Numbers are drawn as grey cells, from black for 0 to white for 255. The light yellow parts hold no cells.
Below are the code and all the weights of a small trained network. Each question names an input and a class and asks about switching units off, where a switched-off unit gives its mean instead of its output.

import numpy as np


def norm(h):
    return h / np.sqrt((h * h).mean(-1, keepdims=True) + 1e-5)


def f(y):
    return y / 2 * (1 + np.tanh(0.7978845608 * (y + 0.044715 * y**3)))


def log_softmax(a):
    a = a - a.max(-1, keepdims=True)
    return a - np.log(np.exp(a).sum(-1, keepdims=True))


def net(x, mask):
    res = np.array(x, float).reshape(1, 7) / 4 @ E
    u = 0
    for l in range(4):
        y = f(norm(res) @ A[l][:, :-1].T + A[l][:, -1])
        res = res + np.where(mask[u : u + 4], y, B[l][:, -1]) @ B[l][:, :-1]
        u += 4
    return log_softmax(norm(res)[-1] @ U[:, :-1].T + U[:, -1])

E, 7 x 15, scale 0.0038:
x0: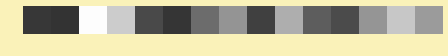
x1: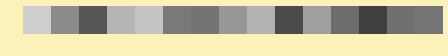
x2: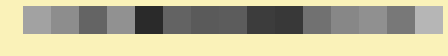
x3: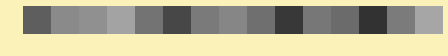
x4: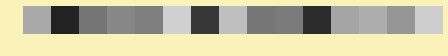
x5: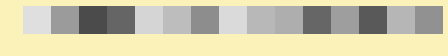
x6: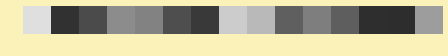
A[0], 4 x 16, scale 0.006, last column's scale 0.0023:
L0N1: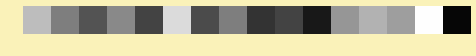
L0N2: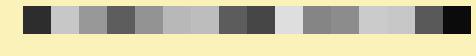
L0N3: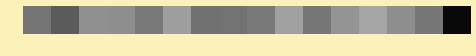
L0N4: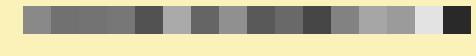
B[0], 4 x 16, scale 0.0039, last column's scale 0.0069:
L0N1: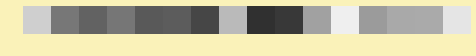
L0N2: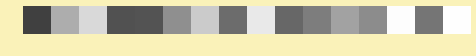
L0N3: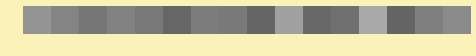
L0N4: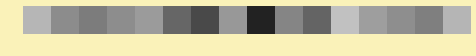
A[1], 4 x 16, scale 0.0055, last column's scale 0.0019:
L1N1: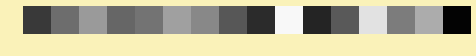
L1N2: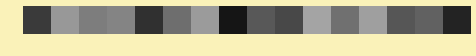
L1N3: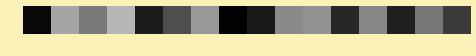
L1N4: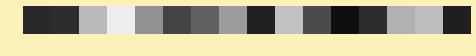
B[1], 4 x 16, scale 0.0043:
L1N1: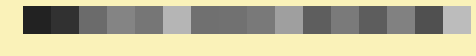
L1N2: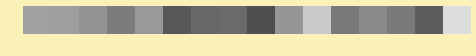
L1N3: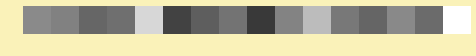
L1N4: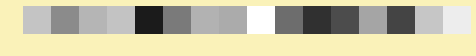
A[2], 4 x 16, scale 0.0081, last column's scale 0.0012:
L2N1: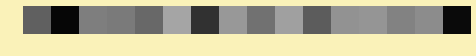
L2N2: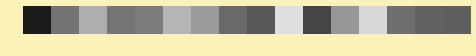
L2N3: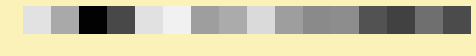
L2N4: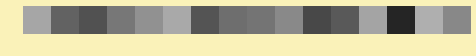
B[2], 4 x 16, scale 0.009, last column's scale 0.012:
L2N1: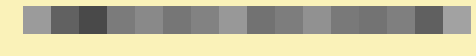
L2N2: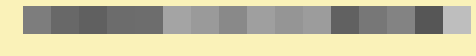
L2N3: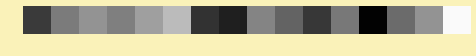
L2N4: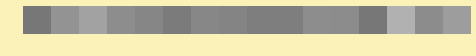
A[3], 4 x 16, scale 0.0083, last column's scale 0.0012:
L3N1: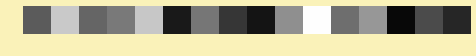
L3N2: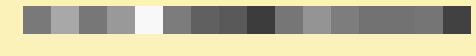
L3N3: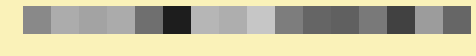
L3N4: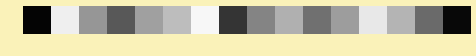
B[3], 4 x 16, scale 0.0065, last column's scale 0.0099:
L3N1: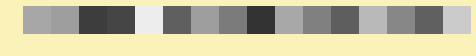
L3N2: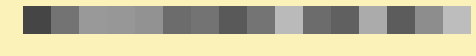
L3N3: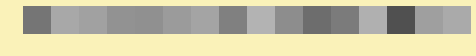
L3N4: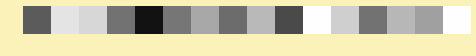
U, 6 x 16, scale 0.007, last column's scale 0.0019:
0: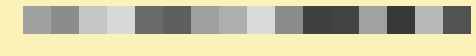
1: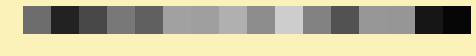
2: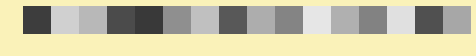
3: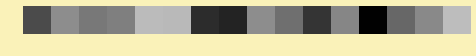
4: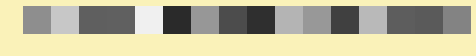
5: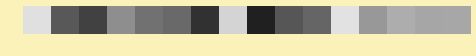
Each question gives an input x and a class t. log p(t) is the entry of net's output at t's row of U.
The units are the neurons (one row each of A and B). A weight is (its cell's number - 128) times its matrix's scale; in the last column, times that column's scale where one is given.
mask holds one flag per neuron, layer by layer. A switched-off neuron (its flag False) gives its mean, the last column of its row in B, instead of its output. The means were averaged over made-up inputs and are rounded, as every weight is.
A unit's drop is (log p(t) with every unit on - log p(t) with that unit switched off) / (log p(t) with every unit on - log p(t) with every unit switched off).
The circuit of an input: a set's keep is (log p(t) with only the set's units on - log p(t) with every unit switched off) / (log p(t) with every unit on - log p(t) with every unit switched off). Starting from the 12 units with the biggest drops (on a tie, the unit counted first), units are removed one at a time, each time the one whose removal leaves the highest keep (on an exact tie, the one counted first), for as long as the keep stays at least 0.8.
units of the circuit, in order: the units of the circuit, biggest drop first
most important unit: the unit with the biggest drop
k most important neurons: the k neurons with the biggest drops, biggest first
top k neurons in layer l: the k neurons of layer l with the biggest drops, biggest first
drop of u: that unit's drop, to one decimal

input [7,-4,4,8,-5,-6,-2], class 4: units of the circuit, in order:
L1N3, L3N1
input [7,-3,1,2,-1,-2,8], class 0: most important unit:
L1N4
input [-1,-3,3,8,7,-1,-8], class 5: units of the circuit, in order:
L0N1, L3N4
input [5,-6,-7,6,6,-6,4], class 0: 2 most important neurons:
L1N4, L2N3
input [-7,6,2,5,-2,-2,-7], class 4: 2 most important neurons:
L1N2, L3N1
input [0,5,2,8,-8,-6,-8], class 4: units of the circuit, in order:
L3N1, L1N3
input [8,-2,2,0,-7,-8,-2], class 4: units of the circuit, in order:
L1N3, L3N1
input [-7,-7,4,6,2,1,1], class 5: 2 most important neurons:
L0N1, L2N3
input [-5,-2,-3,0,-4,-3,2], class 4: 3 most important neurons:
L1N2, L3N1, L1N3
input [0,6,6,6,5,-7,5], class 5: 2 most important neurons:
L2N3, L0N1
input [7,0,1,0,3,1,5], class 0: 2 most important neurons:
L1N4, L3N3
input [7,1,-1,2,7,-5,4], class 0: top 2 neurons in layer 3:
L3N3, L3N1
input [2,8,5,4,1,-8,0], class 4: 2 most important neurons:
L1N3, L3N1
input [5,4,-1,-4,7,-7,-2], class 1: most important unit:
L1N1
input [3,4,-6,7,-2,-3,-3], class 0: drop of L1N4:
1.3
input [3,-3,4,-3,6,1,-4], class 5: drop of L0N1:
0.6
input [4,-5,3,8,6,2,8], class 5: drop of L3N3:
0.0
